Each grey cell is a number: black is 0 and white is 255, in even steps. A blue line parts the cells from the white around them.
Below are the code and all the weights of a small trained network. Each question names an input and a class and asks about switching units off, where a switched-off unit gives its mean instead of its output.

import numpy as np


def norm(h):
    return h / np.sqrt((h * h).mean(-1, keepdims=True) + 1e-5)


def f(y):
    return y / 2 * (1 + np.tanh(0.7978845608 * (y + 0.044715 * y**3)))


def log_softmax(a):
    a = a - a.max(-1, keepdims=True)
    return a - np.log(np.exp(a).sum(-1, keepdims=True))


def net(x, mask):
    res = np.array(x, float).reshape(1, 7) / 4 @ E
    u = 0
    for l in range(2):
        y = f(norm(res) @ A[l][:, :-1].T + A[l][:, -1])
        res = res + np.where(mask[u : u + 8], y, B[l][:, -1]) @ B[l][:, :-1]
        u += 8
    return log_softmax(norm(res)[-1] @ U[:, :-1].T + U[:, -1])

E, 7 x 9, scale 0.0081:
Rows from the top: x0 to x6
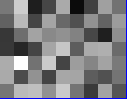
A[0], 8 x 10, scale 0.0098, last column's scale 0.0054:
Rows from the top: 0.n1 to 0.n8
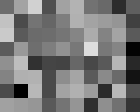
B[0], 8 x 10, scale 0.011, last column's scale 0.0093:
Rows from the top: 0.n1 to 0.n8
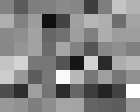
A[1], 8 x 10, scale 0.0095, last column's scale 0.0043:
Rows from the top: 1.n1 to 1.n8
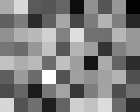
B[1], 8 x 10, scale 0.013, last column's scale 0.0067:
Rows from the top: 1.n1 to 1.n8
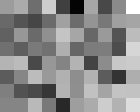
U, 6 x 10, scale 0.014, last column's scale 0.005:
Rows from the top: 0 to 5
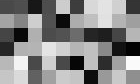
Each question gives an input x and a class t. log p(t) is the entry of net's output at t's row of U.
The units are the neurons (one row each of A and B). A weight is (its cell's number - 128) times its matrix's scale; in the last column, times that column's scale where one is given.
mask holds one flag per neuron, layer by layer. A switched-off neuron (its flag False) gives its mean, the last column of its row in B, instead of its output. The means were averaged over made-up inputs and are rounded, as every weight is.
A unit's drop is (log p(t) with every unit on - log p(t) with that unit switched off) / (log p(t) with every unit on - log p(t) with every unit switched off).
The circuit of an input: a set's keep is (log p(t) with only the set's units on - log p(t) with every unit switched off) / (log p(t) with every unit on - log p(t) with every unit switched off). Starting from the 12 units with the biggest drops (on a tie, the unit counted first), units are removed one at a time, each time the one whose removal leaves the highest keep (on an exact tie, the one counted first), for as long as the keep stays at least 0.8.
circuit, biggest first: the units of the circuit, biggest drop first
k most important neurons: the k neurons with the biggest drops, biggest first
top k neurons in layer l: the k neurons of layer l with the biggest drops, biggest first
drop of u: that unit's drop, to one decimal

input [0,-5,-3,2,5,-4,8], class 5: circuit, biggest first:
[1.n5]
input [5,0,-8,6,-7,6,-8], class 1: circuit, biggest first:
[1.n8 0.n2]
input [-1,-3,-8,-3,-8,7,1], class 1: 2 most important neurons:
[0.n2 1.n8]
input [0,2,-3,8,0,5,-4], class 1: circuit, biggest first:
[0.n2 1.n8]
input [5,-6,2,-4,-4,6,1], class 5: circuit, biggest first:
[1.n5 0.n6]
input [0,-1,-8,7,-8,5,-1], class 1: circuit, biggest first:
[0.n2 1.n8]
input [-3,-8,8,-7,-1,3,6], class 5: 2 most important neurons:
[0.n6 1.n5]
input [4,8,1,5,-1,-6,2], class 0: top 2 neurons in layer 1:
[1.n7 1.n2]
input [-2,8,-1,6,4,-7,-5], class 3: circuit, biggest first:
[1.n6 0.n5]
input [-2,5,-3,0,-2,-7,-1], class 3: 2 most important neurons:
[0.n5 1.n6]
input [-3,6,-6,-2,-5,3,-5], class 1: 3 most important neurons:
[0.n2 1.n8 0.n3]
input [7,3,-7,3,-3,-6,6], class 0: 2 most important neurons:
[1.n7 0.n5]
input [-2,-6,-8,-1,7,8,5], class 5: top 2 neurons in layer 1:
[1.n5 1.n3]
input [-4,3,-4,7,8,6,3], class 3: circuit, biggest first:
[1.n6]
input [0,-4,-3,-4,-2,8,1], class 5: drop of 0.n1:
0.2
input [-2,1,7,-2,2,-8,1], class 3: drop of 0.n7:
0.1
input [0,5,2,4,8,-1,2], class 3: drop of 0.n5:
0.3
